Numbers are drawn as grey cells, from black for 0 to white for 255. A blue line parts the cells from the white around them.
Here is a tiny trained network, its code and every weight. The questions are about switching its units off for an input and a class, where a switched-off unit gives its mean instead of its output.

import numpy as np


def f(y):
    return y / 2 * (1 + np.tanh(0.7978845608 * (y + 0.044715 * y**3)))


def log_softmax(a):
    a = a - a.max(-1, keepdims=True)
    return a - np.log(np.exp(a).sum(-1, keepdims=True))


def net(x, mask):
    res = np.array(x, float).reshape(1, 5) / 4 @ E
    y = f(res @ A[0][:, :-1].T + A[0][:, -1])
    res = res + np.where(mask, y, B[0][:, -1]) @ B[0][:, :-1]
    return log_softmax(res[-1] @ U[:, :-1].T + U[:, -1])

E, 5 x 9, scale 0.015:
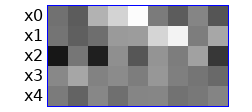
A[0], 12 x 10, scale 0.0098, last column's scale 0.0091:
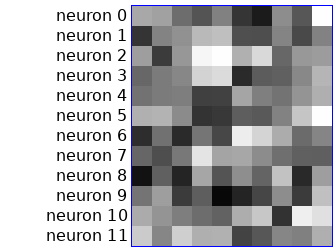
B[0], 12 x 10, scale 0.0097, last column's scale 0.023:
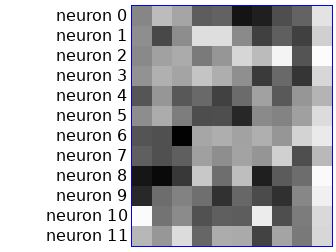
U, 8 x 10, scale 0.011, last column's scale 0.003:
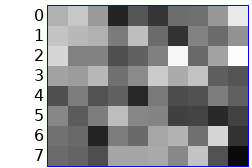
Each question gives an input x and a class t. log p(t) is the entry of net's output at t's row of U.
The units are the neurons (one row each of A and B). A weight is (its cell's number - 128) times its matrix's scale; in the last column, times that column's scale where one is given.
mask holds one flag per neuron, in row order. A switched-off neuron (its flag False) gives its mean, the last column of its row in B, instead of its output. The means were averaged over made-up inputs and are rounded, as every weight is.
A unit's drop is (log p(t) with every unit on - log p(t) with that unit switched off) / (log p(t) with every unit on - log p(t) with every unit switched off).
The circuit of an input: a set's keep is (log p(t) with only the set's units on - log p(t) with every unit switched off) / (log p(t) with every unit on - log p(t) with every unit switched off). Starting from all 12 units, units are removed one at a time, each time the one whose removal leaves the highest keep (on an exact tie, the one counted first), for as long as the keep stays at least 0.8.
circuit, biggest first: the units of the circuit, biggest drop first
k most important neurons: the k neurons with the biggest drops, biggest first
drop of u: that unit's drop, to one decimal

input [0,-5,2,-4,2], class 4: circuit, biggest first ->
[neuron 9]
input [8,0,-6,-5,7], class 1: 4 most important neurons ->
[neuron 3; neuron 11; neuron 1; neuron 6]
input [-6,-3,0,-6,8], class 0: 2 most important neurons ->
[neuron 8; neuron 5]
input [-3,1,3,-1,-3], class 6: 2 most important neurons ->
[neuron 6; neuron 0]
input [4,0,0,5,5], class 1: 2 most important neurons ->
[neuron 8; neuron 6]
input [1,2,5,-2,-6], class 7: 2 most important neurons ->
[neuron 10; neuron 5]
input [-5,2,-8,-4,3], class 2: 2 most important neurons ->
[neuron 10; neuron 0]
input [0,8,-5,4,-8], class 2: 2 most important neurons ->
[neuron 10; neuron 3]
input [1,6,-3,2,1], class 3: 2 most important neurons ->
[neuron 2; neuron 5]
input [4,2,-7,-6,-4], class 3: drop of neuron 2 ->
0.3
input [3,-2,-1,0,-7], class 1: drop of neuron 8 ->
0.2
